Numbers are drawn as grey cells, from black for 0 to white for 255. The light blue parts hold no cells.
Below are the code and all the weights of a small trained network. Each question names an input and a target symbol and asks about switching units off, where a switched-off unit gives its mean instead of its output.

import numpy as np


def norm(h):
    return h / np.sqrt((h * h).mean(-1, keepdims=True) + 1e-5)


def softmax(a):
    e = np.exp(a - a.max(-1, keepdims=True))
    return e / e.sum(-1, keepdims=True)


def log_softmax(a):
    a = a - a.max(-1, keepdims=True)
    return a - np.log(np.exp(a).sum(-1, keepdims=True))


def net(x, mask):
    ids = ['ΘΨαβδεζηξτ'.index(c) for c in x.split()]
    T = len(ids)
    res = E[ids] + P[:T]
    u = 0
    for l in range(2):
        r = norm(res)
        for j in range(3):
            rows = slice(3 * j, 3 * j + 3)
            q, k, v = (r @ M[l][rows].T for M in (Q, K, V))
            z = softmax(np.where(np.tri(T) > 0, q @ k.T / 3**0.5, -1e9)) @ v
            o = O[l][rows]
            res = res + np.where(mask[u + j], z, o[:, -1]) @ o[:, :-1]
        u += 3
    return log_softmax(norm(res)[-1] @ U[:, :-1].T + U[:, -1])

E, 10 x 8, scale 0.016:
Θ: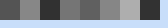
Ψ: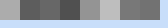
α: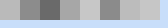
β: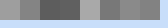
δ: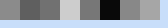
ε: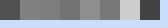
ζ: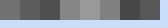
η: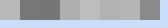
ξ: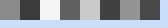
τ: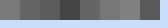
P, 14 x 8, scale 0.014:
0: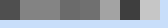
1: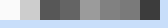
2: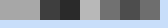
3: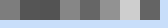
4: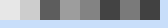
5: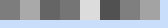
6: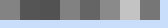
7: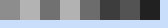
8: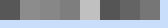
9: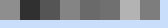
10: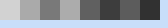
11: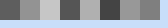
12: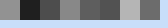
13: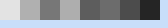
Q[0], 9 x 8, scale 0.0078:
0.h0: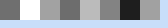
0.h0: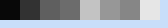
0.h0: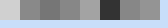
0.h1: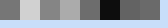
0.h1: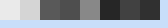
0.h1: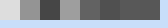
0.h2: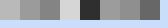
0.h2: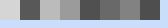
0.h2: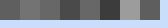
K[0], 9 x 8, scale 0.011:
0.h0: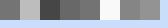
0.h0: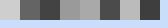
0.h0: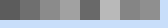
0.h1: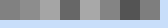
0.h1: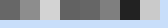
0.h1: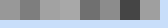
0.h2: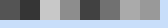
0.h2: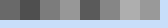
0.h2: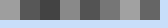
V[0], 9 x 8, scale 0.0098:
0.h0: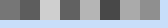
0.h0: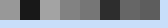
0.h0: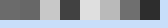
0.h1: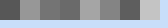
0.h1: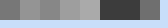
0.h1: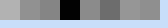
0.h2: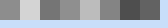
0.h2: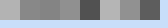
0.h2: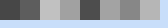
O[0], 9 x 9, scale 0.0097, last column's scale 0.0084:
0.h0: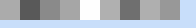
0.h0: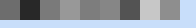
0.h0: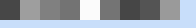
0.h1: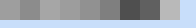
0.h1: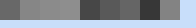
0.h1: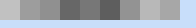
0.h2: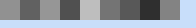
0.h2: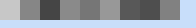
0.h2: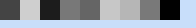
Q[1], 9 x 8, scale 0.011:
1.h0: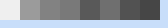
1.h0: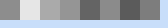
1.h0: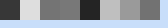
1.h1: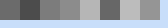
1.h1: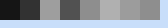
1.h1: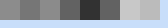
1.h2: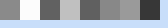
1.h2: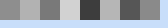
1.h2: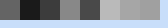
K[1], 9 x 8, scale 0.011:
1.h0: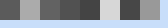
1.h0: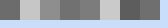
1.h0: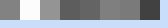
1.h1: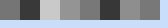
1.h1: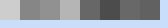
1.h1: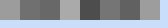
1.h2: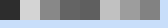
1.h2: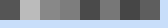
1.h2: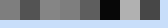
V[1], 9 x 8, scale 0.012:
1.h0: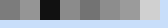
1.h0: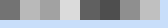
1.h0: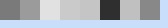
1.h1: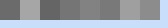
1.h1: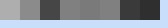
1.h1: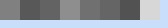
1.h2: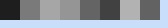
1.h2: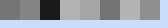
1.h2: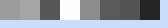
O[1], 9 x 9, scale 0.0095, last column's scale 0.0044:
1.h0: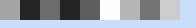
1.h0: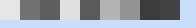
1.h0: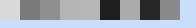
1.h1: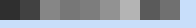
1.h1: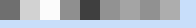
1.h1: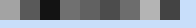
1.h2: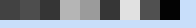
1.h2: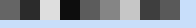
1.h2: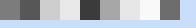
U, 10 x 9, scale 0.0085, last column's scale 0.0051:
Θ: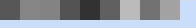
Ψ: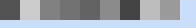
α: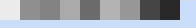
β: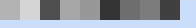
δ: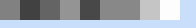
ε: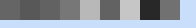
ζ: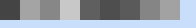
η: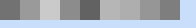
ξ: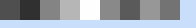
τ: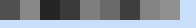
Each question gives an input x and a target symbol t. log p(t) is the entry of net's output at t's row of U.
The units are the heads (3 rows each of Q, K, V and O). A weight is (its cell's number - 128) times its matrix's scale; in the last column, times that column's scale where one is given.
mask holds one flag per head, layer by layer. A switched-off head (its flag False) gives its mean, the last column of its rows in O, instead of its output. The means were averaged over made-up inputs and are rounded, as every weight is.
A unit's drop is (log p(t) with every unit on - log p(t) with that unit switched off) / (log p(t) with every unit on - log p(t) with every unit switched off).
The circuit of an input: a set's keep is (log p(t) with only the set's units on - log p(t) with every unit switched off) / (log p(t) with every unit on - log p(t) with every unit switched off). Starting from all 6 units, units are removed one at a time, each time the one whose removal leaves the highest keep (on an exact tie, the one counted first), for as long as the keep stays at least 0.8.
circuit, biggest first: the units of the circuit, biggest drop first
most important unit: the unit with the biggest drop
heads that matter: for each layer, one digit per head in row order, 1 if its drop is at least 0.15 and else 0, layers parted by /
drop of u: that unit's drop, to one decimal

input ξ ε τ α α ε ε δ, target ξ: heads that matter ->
100 / 000
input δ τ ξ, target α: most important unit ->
1.h0
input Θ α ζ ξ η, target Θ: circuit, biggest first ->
[0.h2; 0.h0; 1.h2]
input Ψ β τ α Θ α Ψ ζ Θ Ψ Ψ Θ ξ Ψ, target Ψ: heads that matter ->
101 / 100
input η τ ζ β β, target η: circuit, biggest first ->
[0.h2; 0.h0; 1.h2; 1.h1]
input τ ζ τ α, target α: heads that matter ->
011 / 100
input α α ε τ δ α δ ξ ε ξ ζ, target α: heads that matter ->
111 / 100
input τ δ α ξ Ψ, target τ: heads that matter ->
001 / 001
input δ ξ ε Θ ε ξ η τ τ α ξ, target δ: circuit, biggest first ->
[0.h0; 1.h1]
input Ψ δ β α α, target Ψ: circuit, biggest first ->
[0.h2; 1.h0]
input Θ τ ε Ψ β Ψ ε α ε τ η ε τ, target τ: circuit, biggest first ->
[0.h1; 1.h2]
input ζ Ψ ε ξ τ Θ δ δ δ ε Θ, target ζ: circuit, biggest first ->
[0.h1; 1.h0]
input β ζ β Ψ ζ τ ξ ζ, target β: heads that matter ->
111 / 000
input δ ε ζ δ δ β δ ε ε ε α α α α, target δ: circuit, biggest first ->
[0.h0]
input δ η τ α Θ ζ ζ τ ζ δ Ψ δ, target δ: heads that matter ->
100 / 110
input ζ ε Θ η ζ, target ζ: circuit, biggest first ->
[0.h1; 1.h2; 0.h0]
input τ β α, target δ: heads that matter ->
001 / 110
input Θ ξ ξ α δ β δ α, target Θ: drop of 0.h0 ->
0.2
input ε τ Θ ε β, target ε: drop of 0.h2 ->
0.7
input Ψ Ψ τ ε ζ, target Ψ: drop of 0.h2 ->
0.5
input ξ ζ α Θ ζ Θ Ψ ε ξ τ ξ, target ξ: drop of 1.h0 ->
0.0
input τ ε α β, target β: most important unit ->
0.h1
